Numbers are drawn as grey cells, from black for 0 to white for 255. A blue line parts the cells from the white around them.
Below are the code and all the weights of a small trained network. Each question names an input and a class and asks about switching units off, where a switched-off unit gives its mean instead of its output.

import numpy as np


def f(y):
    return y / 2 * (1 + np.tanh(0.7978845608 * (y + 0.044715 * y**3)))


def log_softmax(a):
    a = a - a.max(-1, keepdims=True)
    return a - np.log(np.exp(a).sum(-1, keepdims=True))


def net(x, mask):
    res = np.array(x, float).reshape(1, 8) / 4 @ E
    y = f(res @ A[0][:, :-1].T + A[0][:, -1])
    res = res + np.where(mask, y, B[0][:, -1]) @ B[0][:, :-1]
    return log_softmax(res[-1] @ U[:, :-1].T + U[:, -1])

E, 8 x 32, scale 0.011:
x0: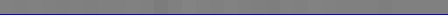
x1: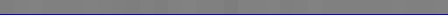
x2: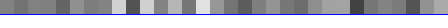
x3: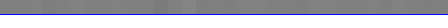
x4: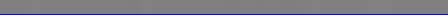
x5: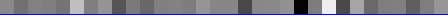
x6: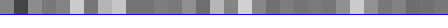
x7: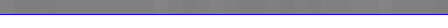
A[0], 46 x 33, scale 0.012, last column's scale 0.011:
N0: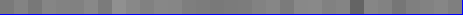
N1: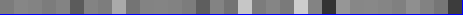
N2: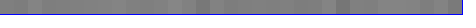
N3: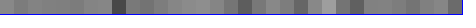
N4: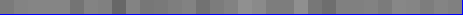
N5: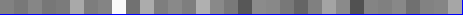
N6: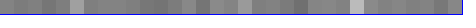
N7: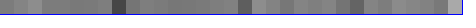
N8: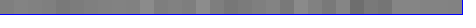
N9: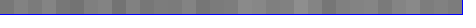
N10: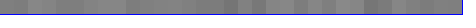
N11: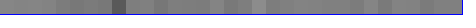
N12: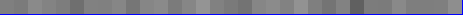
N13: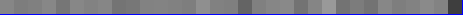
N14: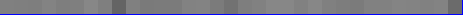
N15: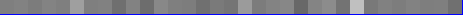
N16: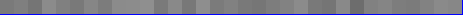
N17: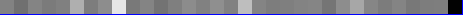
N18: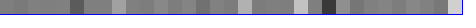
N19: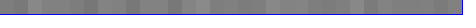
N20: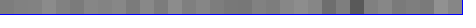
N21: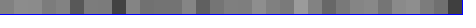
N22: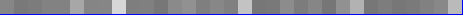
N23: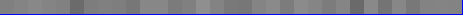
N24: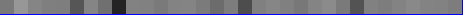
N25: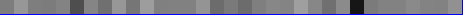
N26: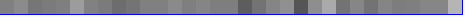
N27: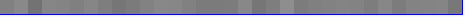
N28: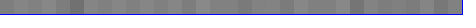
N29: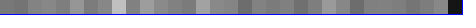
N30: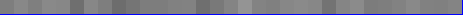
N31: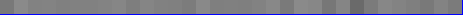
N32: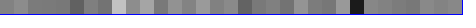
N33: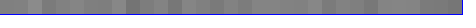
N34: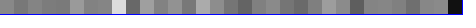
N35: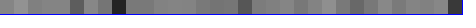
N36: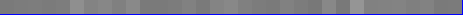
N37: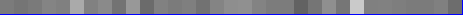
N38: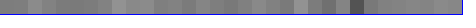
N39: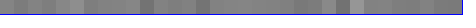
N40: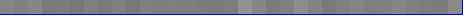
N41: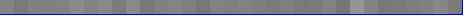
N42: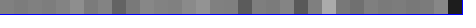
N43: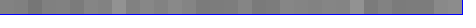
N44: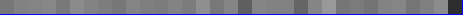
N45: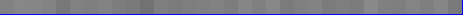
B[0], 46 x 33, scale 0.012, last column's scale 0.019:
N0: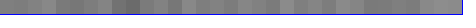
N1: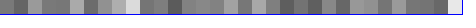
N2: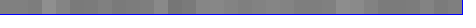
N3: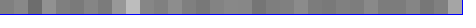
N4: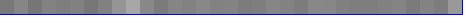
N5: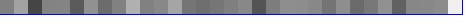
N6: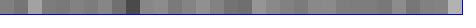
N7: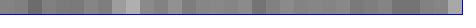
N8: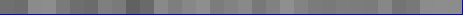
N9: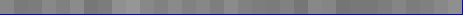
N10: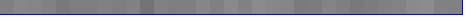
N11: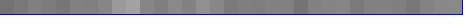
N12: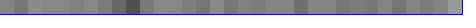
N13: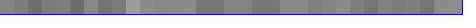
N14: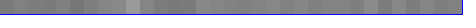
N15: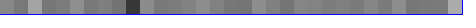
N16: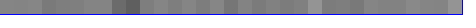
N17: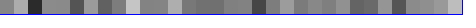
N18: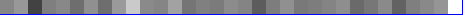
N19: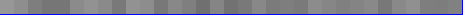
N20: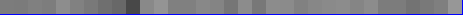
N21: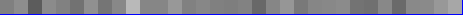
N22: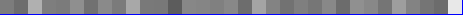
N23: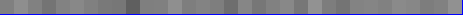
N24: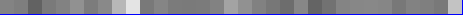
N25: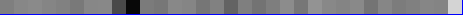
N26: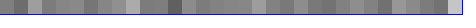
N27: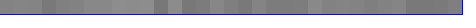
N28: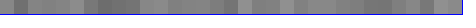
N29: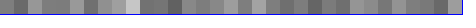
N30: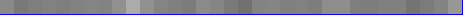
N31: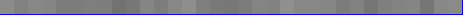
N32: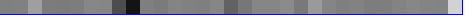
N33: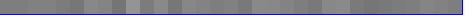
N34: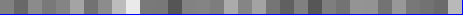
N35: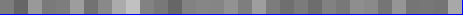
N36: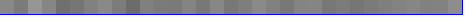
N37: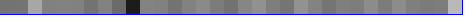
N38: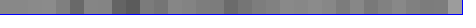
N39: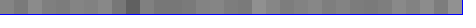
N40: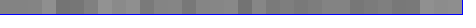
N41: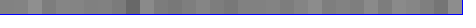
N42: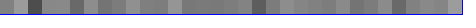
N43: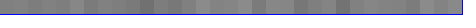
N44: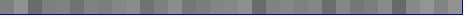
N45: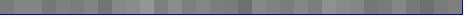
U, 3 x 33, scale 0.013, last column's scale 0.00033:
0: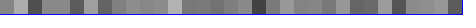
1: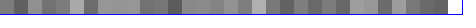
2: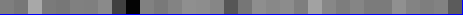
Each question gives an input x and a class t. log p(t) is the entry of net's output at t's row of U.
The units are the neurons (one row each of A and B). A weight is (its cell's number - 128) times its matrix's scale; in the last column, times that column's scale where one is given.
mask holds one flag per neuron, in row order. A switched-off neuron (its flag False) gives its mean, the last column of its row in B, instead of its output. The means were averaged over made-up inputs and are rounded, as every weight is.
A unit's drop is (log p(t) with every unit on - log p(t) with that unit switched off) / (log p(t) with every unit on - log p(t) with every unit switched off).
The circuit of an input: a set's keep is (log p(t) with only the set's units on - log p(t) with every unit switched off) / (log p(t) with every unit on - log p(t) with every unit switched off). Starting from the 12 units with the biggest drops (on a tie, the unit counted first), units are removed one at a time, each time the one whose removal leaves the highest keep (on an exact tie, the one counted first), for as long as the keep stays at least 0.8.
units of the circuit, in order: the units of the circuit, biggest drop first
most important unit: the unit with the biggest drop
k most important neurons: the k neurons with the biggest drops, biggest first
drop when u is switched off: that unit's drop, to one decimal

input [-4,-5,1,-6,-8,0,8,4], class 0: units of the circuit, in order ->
(N17)
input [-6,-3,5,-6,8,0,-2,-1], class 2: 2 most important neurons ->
(N18 N32)
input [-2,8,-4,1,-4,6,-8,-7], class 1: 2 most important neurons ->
(N35 N5)
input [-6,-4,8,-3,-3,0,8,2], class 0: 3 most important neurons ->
(N5 N17 N1)
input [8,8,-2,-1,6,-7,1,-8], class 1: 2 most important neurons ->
(N1 N5)
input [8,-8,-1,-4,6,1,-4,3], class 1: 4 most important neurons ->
(N5 N18 N17 N35)
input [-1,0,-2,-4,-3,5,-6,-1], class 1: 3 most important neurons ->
(N35 N5 N18)
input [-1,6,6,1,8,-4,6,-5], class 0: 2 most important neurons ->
(N17 N5)
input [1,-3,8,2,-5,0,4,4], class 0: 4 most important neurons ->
(N5 N17 N1 N35)
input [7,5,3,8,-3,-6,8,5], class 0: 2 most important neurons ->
(N17 N18)
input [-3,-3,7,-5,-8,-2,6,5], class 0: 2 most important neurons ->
(N5 N17)
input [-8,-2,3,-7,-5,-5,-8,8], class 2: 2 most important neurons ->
(N25 N32)
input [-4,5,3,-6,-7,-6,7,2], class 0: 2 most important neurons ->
(N17 N18)
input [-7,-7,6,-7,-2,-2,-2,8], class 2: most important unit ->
N32
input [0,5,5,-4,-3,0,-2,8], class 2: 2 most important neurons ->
(N18 N32)
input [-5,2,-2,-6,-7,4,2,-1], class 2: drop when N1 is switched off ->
0.2
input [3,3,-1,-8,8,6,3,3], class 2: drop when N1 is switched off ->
0.1
